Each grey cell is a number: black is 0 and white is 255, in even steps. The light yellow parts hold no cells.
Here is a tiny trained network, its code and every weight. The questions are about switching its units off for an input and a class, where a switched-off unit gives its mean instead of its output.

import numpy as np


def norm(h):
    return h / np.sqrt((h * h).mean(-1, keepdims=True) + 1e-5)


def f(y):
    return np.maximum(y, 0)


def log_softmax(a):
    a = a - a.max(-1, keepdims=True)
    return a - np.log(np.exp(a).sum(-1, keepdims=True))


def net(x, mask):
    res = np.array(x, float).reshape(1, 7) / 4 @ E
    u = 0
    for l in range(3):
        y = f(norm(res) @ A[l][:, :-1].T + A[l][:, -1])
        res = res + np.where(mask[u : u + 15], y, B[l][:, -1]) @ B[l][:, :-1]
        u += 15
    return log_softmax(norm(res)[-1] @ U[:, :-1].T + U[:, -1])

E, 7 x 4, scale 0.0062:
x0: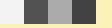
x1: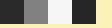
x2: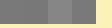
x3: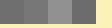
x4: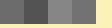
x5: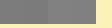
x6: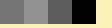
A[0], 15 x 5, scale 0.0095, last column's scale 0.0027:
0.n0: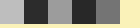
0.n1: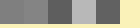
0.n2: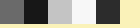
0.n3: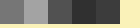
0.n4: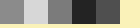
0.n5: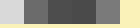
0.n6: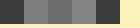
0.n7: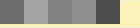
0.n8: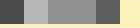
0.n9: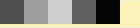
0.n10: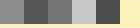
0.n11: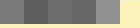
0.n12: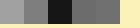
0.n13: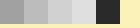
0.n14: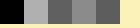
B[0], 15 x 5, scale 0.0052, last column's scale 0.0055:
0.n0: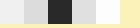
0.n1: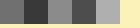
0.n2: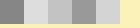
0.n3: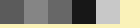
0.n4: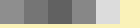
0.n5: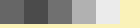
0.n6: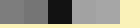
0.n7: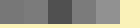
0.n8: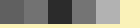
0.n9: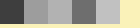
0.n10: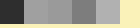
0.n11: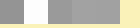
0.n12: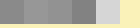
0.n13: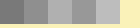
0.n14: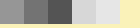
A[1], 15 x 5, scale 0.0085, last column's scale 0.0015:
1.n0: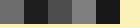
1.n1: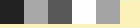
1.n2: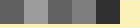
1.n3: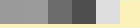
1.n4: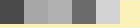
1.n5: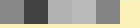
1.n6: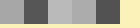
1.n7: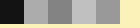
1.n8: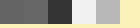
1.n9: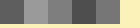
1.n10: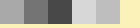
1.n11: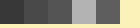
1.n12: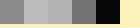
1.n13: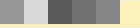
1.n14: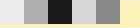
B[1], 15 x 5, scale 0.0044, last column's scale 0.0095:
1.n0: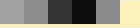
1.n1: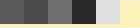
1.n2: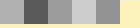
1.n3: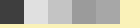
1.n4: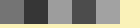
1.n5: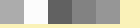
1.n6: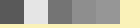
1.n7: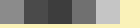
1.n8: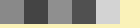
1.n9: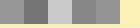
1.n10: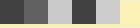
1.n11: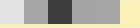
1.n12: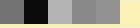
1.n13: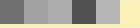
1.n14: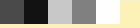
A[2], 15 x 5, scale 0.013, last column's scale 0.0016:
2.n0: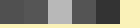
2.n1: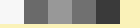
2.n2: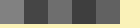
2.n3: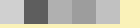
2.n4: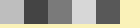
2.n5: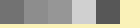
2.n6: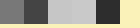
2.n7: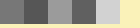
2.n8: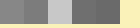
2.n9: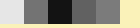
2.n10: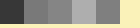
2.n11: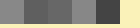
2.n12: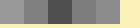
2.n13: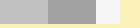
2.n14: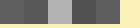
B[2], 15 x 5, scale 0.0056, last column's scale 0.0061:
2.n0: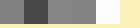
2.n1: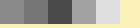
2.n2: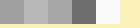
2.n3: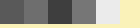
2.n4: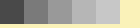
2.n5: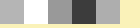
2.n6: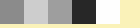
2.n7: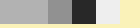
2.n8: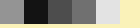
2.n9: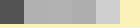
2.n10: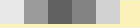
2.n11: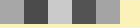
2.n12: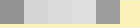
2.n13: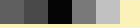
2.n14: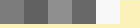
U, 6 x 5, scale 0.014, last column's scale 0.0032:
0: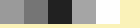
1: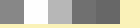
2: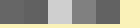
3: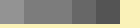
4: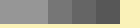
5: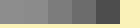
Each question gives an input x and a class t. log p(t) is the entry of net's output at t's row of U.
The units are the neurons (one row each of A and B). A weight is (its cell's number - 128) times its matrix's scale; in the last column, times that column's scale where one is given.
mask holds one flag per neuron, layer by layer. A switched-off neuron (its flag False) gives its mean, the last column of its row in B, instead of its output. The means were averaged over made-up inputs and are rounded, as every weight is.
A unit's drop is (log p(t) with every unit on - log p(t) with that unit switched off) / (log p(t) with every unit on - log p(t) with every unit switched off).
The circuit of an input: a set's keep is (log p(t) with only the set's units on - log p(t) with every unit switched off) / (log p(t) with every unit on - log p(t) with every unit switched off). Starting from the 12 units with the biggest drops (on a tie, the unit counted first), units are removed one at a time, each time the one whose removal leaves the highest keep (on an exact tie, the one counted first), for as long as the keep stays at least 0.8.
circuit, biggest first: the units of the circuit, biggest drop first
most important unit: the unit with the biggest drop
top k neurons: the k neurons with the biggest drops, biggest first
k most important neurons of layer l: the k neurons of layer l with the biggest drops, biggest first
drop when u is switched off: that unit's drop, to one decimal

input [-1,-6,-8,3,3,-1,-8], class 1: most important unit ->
0.n2
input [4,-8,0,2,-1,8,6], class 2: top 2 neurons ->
(0.n5, 1.n14)
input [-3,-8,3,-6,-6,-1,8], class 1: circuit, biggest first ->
(2.n9, 2.n12)
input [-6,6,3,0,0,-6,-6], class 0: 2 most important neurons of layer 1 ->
(1.n7, 1.n14)
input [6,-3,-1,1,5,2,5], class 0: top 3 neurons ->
(2.n1, 0.n0, 1.n1)
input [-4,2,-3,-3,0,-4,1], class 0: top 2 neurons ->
(0.n14, 0.n8)
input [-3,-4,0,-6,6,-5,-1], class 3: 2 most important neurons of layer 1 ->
(1.n1, 1.n10)
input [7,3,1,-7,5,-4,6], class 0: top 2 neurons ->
(0.n0, 1.n1)
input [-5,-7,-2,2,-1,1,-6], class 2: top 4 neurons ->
(1.n8, 1.n1, 0.n1, 0.n0)
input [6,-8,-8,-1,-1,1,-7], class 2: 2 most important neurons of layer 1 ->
(1.n14, 1.n10)
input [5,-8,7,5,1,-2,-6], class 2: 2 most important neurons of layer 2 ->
(2.n4, 2.n2)
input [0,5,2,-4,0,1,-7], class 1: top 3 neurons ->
(2.n5, 1.n14, 0.n2)
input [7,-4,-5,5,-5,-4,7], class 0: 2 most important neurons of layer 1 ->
(1.n1, 1.n7)
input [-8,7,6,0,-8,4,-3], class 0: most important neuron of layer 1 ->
(1.n14)
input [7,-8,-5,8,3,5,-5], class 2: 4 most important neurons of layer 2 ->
(2.n4, 2.n10, 2.n6, 2.n11)
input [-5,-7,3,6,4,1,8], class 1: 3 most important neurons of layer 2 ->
(2.n9, 2.n12, 2.n8)
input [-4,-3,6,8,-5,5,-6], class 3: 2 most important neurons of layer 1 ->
(1.n1, 1.n8)
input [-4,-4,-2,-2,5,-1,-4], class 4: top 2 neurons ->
(1.n1, 2.n10)
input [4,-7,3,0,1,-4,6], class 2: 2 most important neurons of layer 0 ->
(0.n5, 0.n8)
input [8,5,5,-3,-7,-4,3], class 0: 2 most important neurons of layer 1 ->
(1.n1, 1.n10)
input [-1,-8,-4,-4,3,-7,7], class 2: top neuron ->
(1.n14)
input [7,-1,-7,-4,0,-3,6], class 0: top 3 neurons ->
(0.n0, 1.n1, 2.n1)
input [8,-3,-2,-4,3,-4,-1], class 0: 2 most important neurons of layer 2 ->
(2.n1, 2.n3)
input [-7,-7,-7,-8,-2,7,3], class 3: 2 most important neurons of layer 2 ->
(2.n11, 2.n1)
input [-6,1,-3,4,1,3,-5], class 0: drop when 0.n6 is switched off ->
0.2
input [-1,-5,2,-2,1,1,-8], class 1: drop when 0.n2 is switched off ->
0.1
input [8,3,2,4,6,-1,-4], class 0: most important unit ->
2.n13
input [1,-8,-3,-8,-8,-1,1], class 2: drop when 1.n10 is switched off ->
-0.1
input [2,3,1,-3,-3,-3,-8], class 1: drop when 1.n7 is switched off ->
0.0
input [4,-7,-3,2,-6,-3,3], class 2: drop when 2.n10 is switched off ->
0.1
